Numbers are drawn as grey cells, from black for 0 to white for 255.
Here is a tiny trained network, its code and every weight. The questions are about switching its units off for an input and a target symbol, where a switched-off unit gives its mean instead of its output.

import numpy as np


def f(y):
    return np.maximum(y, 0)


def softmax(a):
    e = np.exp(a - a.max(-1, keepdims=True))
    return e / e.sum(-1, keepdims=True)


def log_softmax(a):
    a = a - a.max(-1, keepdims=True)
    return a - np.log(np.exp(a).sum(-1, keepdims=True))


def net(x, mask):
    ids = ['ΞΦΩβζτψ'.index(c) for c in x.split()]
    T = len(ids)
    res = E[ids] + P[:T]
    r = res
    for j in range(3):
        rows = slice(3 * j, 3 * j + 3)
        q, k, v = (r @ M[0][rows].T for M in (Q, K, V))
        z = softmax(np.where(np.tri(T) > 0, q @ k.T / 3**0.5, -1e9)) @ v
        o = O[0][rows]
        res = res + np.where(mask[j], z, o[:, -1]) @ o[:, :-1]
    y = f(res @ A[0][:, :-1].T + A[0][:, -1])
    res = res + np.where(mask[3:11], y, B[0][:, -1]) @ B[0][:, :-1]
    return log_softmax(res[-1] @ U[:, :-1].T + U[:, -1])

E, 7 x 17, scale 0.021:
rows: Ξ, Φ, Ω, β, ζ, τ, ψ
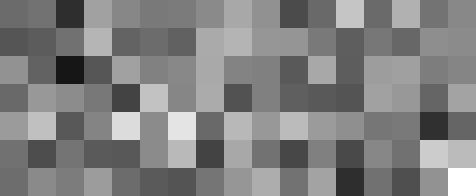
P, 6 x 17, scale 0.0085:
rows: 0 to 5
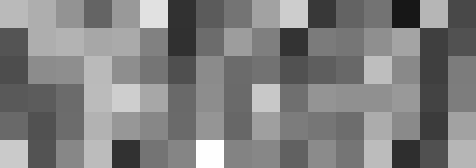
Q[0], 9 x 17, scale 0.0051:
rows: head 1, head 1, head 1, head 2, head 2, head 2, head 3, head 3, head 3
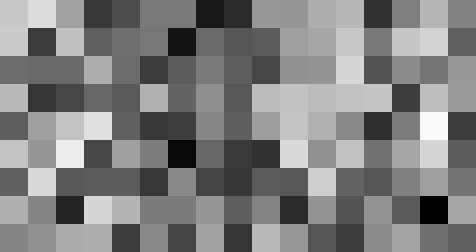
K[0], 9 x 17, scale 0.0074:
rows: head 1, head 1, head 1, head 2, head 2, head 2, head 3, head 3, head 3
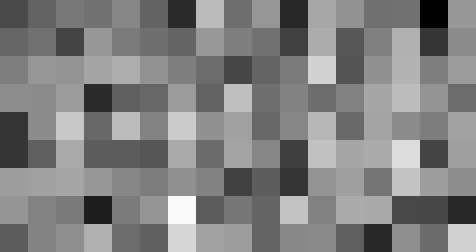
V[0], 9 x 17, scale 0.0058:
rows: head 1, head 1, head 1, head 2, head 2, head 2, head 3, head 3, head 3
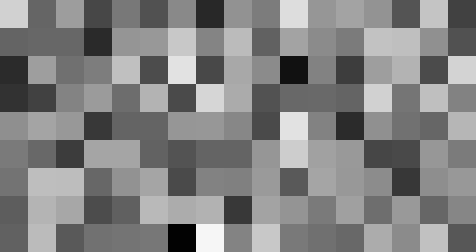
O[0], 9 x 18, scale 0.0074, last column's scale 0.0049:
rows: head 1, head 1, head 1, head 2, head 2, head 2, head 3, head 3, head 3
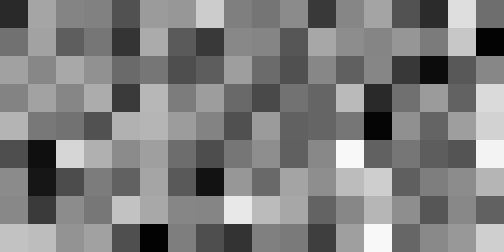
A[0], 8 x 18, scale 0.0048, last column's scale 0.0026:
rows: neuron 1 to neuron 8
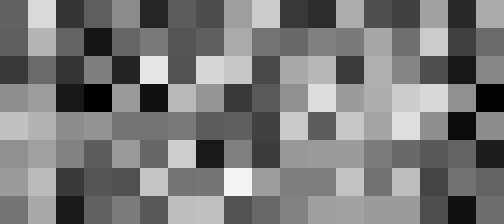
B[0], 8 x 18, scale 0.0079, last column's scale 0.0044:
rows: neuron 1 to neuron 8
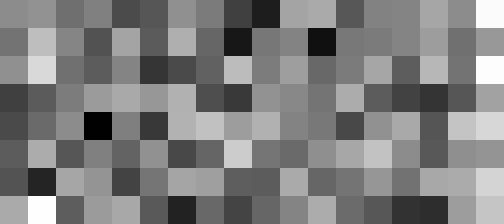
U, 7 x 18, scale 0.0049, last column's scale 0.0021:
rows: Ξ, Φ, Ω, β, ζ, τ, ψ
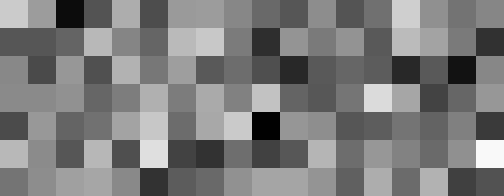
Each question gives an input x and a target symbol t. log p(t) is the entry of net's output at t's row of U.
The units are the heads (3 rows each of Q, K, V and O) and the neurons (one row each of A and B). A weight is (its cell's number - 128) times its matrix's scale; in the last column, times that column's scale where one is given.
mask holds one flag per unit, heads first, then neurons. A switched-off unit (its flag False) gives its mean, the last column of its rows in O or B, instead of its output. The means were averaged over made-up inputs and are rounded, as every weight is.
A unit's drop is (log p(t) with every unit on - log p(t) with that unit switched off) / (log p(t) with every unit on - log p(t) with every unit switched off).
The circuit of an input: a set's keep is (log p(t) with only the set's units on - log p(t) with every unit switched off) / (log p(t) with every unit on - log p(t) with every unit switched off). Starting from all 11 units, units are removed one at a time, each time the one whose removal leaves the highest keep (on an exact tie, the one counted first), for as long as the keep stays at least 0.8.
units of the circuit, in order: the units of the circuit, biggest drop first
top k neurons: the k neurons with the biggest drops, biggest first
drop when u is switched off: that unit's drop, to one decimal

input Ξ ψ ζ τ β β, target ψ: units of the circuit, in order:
[neuron 3; head 2]
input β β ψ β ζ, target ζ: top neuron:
[neuron 7]
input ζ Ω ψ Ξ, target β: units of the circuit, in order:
[head 2; head 1]
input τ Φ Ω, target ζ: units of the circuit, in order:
[head 1; head 3]
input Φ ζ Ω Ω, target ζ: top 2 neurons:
[neuron 8; neuron 3]
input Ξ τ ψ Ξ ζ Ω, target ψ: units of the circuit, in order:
[neuron 3; head 2]
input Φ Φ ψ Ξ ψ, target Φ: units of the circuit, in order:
[head 1; head 2]
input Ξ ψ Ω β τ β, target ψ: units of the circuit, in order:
[head 2; neuron 3]
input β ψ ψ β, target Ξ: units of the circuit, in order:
[head 2; head 1]
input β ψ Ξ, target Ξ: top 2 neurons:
[neuron 5; neuron 8]
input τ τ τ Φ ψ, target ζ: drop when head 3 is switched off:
0.7
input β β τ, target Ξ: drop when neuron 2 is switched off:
0.2
